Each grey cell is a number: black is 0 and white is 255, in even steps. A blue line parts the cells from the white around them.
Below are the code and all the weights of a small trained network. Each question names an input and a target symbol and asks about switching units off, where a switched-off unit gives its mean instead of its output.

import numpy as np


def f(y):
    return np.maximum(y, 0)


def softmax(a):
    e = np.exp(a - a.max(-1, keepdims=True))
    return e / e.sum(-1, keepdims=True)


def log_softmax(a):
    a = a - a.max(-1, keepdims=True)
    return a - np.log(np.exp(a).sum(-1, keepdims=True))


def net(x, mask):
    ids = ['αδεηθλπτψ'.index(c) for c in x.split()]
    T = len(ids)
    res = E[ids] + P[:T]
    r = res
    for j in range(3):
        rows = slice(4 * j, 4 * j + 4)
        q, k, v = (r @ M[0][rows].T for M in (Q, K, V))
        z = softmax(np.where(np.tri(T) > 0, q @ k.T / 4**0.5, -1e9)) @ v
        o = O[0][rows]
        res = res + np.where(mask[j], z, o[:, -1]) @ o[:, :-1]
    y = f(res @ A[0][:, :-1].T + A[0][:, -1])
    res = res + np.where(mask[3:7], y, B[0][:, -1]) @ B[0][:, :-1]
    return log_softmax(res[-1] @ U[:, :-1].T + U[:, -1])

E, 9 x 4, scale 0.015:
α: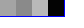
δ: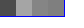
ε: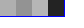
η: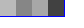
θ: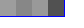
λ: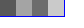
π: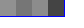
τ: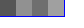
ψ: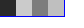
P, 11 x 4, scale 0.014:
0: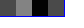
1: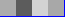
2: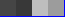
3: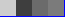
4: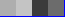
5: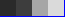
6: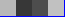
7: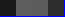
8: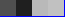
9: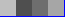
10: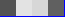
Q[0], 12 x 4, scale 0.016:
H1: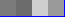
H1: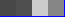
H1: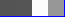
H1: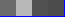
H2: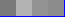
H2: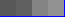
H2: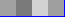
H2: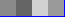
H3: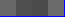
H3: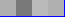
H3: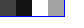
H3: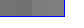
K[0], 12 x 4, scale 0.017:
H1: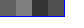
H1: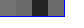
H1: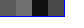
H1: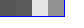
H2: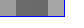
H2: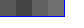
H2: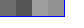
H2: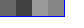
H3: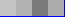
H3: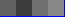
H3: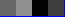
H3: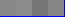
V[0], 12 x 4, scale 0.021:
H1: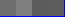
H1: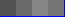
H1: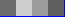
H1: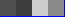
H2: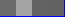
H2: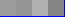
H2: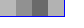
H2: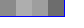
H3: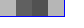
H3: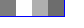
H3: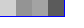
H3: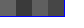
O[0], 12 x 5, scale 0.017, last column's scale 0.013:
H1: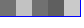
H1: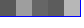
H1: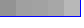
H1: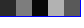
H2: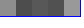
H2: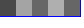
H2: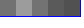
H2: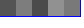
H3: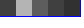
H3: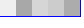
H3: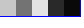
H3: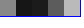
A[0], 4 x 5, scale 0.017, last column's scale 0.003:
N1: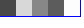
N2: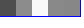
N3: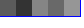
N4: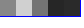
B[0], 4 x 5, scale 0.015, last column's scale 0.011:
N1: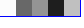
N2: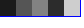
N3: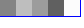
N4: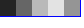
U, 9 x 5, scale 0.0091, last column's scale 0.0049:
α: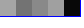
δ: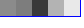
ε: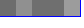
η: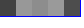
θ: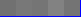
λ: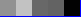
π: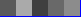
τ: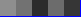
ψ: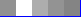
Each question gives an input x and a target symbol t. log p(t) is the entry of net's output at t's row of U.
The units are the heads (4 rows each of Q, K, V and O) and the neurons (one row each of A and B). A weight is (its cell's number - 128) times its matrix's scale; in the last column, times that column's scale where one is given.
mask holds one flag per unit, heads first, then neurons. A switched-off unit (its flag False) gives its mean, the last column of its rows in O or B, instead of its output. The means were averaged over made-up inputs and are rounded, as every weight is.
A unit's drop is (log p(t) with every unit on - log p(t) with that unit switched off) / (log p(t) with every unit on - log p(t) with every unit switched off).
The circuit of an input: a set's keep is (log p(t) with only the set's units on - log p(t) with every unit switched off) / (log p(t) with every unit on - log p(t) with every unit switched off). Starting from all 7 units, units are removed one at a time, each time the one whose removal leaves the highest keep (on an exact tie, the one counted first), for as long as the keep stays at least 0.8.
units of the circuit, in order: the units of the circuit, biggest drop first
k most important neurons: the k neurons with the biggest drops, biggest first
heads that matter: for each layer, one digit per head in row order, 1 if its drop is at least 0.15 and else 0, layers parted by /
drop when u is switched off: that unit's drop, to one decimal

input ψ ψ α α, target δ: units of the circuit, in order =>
(H1)
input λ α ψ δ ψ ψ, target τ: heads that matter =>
001
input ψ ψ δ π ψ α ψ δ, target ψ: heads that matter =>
111
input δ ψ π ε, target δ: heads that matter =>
110
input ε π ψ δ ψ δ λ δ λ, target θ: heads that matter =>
111
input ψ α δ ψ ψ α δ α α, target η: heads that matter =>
110
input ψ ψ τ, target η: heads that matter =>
110
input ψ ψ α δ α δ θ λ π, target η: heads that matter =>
110
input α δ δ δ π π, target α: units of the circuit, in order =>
(H3; H1)
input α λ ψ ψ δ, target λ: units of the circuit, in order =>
(H3; N1)
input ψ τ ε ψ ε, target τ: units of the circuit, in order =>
(H1; H3; H2; N1)
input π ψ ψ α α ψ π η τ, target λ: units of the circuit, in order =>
(H3; N3; H1)
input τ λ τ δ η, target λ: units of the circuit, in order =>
(H3; N1)
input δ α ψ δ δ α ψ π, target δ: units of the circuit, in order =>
(H1; H3; H2; N3)
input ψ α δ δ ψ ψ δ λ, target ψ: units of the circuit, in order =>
(H3)
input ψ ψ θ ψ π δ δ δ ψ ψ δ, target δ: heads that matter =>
001
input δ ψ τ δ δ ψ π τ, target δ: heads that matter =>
111
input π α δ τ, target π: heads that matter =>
101
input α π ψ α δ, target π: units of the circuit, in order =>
(H1; H3; H2; N3)
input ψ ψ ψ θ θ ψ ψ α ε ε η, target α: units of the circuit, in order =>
(H3)
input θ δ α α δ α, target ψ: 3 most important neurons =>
(N3; N2; N1)
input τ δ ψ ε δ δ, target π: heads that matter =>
001
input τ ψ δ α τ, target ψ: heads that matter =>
111
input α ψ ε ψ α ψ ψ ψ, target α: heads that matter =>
111
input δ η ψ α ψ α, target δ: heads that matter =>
011
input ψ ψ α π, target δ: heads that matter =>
100
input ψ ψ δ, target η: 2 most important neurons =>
(N2; N1)
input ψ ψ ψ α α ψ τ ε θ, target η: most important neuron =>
(N2)
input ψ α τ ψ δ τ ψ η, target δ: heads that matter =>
101
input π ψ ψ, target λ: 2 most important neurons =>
(N3; N2)
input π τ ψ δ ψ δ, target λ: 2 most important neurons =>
(N3; N2)
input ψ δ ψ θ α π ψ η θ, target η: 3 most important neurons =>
(N2; N1; N3)
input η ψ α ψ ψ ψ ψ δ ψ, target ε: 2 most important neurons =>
(N2; N3)
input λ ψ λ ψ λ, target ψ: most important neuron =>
(N1)
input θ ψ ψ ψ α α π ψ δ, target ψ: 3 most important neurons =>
(N3; N2; N1)
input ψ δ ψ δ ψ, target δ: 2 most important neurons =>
(N3; N2)
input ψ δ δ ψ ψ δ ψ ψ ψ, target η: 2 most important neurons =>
(N2; N1)
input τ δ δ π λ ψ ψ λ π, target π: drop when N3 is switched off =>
0.2
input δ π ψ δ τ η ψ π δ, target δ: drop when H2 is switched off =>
0.1
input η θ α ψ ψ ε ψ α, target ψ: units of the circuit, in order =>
(H3)
